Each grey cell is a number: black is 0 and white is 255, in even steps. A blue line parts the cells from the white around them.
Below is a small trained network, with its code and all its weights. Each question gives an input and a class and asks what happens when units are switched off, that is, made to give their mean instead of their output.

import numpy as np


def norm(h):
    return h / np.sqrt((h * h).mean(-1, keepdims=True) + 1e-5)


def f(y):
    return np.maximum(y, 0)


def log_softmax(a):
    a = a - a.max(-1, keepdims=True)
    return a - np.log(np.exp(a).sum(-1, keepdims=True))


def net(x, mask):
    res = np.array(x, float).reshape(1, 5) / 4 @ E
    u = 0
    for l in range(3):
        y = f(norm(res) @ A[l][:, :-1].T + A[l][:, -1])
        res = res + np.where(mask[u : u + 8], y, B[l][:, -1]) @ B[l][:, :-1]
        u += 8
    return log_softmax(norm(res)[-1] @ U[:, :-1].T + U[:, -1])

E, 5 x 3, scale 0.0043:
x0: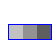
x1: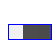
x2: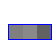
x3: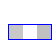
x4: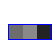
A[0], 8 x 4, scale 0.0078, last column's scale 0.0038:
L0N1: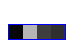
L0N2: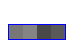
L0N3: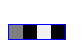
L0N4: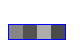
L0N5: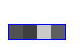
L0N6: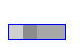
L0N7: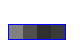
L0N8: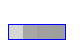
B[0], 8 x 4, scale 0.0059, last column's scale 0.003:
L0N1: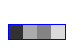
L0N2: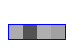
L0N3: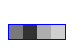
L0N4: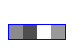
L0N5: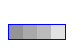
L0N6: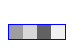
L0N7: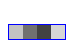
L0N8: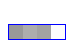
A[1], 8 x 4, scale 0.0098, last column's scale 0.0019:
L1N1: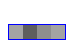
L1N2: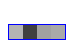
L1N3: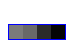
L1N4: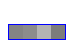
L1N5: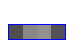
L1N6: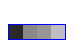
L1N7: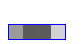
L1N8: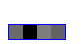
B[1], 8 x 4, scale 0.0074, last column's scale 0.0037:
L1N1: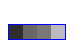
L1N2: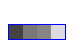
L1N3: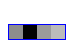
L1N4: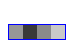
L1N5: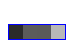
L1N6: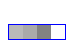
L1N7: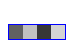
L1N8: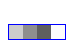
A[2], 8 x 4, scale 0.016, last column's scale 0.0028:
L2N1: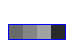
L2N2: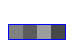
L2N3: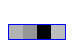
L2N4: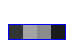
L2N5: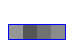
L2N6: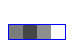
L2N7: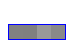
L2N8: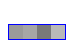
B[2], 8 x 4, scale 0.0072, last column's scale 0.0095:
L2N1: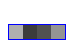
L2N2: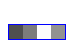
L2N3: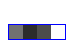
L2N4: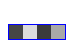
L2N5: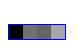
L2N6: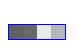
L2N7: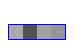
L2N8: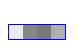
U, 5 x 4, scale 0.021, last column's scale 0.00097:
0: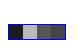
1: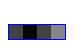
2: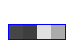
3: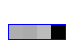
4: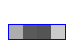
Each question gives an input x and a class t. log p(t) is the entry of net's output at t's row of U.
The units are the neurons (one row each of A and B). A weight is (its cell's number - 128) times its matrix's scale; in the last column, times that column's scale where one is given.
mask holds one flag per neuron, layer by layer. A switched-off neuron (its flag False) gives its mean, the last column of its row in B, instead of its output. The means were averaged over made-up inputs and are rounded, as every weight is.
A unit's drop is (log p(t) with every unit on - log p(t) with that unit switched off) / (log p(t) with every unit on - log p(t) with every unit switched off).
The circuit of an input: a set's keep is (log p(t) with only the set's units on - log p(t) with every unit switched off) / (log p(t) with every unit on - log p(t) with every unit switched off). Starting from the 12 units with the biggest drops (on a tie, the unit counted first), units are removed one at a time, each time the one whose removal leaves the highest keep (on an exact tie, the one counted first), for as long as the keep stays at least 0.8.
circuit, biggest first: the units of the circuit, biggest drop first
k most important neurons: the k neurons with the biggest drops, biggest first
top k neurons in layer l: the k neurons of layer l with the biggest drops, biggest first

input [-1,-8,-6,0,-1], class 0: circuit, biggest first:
L2N4
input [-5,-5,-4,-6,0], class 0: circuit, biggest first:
L2N4; L2N3
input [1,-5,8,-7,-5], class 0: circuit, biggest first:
L2N4; L2N3
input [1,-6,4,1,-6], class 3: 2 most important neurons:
L2N3; L1N3
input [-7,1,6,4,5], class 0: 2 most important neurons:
L0N1; L1N8
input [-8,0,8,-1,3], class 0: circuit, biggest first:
L0N1; L2N4
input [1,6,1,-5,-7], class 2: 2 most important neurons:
L0N3; L0N4
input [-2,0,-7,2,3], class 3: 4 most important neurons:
L2N3; L1N8; L1N7; L0N7
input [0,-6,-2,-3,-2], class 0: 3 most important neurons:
L2N4; L0N1; L1N3
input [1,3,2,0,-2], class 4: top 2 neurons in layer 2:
L2N8; L2N5
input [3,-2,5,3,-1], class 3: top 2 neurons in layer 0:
L0N8; L0N7
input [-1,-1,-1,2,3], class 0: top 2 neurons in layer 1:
L1N8; L1N5
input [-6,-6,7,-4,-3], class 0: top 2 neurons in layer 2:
L2N4; L2N3
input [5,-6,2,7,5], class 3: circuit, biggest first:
L2N8
